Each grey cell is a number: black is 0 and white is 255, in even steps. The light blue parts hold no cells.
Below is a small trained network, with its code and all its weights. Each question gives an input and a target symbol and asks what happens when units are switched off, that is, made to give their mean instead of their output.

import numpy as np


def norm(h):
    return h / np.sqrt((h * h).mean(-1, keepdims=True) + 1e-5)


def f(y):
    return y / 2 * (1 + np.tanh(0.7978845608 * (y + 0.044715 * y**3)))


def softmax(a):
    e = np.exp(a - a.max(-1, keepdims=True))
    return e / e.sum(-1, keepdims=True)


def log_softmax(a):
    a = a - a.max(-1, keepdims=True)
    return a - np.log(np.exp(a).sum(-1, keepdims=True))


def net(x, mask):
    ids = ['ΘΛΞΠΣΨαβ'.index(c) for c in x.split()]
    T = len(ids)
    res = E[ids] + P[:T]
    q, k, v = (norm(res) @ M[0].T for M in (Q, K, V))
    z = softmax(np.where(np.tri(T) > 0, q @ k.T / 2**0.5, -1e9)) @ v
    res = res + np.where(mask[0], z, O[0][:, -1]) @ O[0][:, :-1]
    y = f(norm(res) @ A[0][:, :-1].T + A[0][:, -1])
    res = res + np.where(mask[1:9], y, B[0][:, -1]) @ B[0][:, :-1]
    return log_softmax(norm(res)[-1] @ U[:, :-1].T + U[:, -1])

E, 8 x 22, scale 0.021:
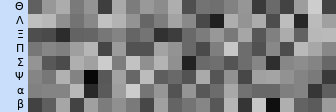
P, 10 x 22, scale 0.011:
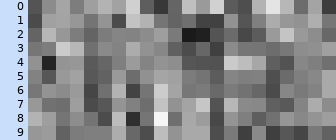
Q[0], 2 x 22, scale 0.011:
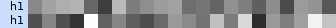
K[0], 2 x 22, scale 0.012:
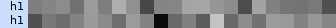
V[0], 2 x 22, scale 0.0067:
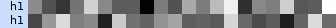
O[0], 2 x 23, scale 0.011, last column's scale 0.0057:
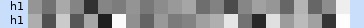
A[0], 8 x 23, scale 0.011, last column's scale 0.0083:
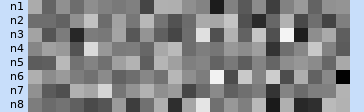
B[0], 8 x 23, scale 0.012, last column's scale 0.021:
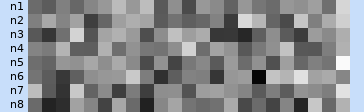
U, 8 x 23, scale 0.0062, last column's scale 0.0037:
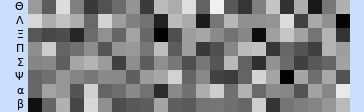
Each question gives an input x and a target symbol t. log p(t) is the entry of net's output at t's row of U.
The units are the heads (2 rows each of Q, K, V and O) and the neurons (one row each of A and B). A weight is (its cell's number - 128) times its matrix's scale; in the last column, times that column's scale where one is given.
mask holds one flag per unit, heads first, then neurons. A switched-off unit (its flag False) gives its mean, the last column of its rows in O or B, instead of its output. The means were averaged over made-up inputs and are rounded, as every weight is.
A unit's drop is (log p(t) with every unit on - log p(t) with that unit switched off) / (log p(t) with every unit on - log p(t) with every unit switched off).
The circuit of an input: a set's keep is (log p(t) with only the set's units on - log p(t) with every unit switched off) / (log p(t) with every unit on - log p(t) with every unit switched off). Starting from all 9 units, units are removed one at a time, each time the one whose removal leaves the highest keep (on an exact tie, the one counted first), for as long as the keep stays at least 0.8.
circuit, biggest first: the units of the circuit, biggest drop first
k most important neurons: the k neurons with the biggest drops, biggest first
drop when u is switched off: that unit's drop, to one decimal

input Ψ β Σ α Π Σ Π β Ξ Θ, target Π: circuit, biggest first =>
n2, h1
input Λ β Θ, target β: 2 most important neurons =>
n7, n2
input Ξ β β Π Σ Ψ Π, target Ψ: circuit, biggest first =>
h1, n5
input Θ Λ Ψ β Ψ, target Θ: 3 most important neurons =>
n1, n8, n2
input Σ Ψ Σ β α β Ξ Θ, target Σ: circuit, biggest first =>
h1, n2, n7
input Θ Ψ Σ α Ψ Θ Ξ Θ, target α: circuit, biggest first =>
h1, n2
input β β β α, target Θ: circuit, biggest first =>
h1
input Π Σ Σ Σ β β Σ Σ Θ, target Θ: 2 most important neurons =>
n1, n8
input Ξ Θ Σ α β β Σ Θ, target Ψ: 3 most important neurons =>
n5, n8, n4
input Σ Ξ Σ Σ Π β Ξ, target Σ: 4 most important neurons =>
n8, n2, n1, n4
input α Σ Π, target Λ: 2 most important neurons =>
n4, n7
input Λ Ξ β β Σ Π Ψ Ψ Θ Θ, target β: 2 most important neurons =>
n7, n5
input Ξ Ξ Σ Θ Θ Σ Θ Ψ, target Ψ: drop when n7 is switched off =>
0.1
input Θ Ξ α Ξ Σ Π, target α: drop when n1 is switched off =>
-0.1
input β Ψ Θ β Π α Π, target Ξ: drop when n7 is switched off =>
0.0
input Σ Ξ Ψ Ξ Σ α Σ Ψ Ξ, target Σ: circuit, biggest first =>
n8
